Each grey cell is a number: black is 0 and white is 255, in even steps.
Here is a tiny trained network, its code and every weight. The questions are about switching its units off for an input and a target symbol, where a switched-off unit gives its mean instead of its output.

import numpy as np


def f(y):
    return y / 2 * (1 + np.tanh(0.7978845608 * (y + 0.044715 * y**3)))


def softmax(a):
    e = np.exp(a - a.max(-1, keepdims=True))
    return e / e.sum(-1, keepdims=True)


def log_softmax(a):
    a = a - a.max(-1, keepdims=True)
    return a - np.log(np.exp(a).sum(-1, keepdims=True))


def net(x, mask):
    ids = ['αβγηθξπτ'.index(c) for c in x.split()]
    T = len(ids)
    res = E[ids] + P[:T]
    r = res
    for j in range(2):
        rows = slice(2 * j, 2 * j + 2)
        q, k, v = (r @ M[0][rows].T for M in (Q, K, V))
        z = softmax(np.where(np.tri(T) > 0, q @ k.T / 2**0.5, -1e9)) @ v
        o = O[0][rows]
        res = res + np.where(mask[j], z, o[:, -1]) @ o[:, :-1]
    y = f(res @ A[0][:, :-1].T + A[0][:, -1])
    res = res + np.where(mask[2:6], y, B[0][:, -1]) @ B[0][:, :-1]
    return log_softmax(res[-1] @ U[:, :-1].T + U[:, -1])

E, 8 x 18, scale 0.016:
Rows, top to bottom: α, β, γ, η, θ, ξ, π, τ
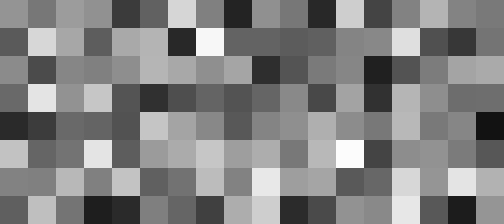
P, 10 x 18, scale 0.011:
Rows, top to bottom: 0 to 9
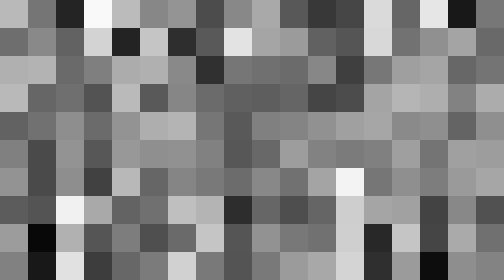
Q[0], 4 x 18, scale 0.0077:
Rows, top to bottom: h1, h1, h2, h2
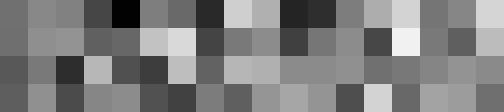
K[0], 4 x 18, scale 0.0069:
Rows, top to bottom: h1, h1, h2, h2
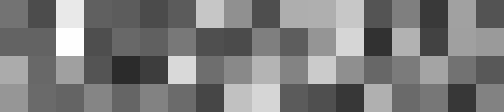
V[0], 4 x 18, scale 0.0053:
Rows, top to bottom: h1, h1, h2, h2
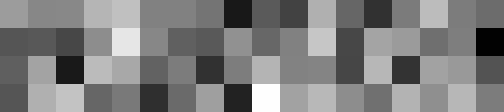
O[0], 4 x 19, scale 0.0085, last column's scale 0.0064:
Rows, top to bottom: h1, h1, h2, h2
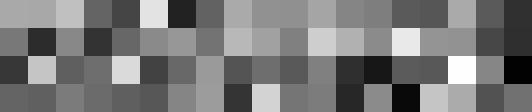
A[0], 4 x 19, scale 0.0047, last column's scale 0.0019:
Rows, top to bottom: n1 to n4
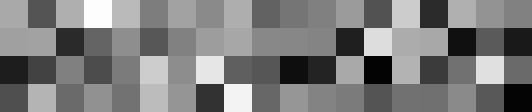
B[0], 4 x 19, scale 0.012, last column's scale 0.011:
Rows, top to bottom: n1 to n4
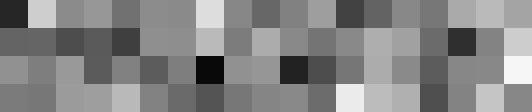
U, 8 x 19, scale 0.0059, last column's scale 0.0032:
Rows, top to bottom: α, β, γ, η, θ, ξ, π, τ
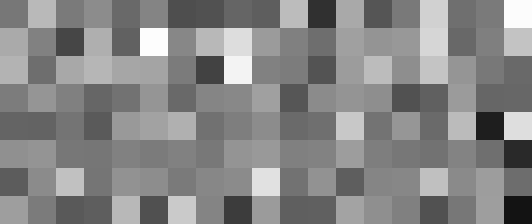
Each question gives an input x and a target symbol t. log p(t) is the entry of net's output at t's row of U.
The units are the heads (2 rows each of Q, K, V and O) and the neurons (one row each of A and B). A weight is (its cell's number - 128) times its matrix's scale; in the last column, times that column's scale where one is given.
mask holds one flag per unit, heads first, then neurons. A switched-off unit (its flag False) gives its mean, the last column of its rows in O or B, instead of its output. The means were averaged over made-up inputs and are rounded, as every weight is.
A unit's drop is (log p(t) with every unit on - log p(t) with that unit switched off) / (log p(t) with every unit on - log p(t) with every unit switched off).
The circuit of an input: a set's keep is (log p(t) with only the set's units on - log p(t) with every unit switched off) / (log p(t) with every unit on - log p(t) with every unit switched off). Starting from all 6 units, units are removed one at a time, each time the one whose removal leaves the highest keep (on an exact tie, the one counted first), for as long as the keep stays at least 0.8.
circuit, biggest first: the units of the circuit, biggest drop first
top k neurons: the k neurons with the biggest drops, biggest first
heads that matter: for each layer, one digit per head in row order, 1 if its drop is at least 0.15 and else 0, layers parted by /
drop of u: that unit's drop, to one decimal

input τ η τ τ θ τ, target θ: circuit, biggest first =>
[h1]
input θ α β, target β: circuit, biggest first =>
[h2 n2]
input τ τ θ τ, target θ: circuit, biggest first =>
[h1 h2]
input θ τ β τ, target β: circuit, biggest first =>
[h1 n3]
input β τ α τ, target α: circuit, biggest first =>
[h1 n3]
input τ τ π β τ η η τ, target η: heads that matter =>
11
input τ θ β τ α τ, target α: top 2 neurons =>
[n3 n2]
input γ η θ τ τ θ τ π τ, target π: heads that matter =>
01
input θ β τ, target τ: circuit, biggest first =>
[h2 h1 n2]
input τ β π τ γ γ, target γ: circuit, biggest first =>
[n3 h2]
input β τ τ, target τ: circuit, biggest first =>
[h1 h2]
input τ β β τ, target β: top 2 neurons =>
[n2 n3]
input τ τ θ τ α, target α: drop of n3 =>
0.2
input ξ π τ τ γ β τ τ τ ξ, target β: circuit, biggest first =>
[h2]
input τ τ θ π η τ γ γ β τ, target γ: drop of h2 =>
0.3
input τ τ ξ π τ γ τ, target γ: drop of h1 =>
0.3
